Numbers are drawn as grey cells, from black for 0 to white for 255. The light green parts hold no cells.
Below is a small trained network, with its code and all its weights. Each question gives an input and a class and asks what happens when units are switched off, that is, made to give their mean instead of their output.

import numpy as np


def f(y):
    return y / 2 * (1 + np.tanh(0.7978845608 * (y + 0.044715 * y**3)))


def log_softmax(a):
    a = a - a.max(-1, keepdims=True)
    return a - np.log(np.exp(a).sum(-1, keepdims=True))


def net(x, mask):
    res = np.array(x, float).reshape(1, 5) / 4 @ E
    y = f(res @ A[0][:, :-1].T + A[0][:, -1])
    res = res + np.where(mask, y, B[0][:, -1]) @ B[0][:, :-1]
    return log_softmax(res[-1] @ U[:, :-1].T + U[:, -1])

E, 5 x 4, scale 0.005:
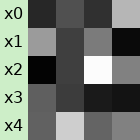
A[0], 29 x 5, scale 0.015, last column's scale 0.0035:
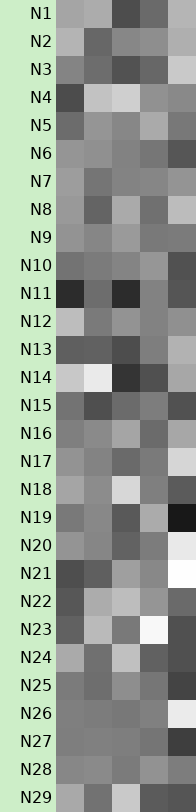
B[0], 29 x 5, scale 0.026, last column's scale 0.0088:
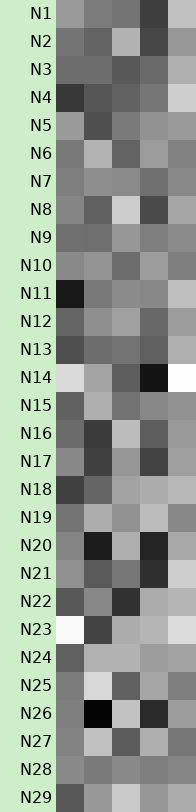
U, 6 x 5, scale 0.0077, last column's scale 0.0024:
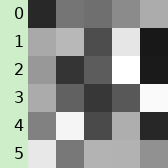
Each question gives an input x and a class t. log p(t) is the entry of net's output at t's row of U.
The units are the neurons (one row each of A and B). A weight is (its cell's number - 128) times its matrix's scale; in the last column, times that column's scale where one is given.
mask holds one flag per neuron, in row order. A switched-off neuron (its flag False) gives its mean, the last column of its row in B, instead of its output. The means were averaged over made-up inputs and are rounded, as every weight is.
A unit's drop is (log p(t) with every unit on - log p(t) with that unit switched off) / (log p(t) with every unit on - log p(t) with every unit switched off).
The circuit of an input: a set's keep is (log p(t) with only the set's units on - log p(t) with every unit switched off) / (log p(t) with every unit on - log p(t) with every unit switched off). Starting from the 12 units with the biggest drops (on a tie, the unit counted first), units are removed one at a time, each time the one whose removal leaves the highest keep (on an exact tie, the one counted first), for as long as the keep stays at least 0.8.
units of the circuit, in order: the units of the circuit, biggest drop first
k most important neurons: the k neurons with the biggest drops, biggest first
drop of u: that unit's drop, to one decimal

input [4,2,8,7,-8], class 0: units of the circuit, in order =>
[N11]
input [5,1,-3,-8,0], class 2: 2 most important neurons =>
[N14 N8]
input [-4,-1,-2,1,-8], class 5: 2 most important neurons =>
[N4 N11]
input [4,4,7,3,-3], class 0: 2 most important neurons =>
[N14 N11]
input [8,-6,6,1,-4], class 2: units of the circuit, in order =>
[N23 N14]
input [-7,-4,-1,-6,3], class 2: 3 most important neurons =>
[N23 N4 N22]
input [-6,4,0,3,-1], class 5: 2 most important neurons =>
[N4 N11]
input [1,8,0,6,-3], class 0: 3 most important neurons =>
[N14 N23 N11]
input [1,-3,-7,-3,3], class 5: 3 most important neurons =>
[N23 N4 N21]
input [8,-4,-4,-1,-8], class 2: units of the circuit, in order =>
[N14 N23]
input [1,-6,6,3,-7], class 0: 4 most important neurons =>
[N14 N23 N1 N20]
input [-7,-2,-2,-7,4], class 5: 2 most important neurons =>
[N23 N14]
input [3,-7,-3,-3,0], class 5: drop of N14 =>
0.0
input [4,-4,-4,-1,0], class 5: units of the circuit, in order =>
[N23]
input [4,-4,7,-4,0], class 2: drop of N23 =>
0.1
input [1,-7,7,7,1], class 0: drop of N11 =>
0.3
